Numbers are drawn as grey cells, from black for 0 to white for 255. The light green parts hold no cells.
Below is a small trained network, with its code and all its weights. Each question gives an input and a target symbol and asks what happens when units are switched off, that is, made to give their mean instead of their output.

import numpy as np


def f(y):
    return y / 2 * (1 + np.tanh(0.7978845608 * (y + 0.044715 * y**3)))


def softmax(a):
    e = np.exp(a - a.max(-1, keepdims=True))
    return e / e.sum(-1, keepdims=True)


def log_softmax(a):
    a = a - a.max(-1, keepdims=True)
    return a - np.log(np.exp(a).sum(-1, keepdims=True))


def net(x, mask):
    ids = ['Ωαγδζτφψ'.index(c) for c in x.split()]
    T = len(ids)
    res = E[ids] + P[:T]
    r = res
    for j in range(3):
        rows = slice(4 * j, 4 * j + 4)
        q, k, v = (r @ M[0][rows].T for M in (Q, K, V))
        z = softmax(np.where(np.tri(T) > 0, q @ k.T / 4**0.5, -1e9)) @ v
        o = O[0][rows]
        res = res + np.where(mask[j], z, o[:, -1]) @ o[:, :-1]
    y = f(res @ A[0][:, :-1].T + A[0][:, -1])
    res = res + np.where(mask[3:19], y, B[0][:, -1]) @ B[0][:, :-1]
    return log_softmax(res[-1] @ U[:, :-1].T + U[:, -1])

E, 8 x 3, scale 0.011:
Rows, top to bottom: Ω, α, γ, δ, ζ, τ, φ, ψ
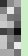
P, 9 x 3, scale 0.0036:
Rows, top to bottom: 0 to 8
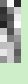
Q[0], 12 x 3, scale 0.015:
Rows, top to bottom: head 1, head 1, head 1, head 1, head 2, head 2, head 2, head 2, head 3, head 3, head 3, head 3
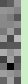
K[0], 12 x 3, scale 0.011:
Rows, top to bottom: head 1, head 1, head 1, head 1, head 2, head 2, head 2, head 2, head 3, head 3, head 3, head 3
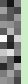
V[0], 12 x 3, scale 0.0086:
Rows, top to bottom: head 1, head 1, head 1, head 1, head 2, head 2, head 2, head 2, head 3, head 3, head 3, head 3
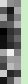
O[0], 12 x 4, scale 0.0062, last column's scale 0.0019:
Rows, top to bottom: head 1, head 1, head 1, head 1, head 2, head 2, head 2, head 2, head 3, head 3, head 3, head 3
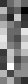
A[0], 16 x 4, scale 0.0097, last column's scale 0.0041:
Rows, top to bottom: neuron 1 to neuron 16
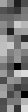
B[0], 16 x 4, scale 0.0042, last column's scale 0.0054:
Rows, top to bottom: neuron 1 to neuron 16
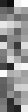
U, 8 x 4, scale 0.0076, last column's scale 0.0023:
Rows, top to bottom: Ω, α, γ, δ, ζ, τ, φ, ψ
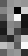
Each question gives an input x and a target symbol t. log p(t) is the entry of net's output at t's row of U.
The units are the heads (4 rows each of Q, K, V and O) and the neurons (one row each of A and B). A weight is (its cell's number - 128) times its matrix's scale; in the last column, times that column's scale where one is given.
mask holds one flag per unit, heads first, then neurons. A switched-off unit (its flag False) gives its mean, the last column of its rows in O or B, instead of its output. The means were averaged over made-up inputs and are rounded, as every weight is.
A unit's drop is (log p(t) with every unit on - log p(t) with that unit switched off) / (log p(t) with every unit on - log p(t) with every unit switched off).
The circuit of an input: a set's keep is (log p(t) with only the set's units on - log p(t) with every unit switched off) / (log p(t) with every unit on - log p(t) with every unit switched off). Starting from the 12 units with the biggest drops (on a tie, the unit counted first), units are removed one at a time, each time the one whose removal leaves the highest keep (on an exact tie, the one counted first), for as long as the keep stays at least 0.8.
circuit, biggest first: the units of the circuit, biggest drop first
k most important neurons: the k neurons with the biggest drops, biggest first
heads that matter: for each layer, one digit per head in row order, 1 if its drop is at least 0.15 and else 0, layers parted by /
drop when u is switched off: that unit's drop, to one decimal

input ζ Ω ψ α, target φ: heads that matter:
000
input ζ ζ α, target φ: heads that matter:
010
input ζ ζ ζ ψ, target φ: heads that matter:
010
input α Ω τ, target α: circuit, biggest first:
[head 3; neuron 1; neuron 10]
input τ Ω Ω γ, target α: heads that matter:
001
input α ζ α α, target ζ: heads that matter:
011
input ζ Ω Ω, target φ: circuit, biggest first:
[head 2; head 1]
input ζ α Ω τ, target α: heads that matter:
001
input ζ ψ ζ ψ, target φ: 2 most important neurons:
[neuron 1; neuron 10]
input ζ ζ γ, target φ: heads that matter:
000
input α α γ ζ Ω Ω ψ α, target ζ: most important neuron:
[neuron 16]
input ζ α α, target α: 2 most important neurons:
[neuron 1; neuron 10]
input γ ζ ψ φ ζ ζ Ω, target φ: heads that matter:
010
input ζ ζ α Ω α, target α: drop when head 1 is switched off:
0.1
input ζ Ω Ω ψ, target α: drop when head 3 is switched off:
0.3
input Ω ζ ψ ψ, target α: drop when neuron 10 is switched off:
0.2
